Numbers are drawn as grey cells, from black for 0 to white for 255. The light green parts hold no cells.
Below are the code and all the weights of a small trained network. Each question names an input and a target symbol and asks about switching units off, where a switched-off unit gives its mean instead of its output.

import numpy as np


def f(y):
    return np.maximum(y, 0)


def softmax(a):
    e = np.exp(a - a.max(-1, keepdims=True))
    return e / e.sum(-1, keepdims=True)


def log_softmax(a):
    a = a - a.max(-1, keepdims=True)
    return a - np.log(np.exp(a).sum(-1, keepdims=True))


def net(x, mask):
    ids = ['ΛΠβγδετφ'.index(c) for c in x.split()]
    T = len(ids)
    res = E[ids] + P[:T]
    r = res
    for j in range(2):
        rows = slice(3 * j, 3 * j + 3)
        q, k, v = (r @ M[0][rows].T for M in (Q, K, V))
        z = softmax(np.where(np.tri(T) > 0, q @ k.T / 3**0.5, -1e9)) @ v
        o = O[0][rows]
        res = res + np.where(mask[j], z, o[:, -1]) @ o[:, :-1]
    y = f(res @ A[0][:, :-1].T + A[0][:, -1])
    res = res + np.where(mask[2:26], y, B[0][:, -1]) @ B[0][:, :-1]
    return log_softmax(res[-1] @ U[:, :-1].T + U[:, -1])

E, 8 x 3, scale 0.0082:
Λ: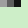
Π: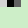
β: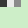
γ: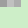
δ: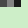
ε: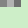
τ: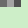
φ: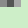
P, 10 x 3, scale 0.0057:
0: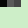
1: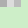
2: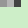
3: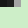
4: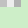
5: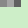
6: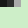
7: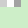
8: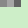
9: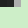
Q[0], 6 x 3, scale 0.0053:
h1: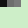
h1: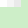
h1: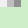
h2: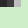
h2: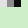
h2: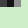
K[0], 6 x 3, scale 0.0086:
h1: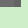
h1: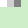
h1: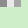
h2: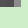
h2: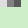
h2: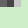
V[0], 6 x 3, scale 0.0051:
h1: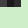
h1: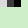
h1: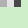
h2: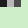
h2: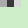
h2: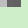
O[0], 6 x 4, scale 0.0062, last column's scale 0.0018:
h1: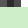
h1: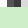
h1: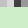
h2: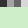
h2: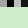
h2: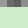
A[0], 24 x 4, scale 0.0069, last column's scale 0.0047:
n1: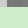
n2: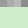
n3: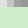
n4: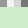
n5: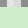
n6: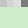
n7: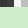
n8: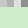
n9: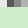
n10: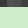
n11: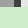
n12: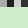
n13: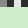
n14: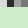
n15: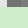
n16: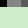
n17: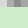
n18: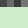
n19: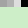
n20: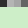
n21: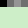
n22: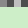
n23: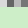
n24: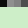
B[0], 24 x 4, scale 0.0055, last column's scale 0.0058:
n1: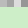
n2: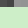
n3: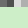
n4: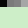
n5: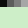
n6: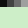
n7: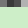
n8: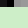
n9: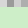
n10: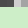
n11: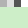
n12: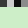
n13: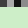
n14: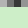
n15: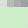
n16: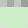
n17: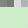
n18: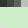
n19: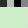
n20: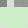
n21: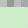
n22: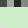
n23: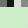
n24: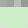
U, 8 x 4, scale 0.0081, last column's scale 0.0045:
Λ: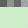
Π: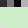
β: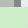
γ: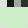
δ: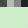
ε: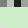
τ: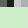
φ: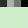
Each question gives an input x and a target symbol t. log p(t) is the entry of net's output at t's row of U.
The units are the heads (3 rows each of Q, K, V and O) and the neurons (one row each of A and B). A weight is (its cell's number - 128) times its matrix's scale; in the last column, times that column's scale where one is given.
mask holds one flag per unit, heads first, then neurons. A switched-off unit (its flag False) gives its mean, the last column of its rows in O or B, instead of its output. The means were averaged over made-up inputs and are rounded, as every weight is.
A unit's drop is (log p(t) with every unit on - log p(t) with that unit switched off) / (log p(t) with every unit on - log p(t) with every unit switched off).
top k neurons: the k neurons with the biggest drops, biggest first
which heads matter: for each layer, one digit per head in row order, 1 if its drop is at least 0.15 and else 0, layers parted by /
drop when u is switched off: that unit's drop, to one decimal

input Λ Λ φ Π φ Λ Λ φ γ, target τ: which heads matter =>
11
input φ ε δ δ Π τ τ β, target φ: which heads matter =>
10
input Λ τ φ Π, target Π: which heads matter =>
10
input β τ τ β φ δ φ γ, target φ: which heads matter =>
10
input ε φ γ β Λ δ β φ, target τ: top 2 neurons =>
(n8, n3)
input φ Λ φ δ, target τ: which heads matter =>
10
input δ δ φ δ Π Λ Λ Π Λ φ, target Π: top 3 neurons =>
(n12, n13, n7)
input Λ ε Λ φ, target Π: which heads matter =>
11
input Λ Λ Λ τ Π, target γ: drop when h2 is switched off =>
0.1
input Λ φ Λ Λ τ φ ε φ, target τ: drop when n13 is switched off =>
0.0
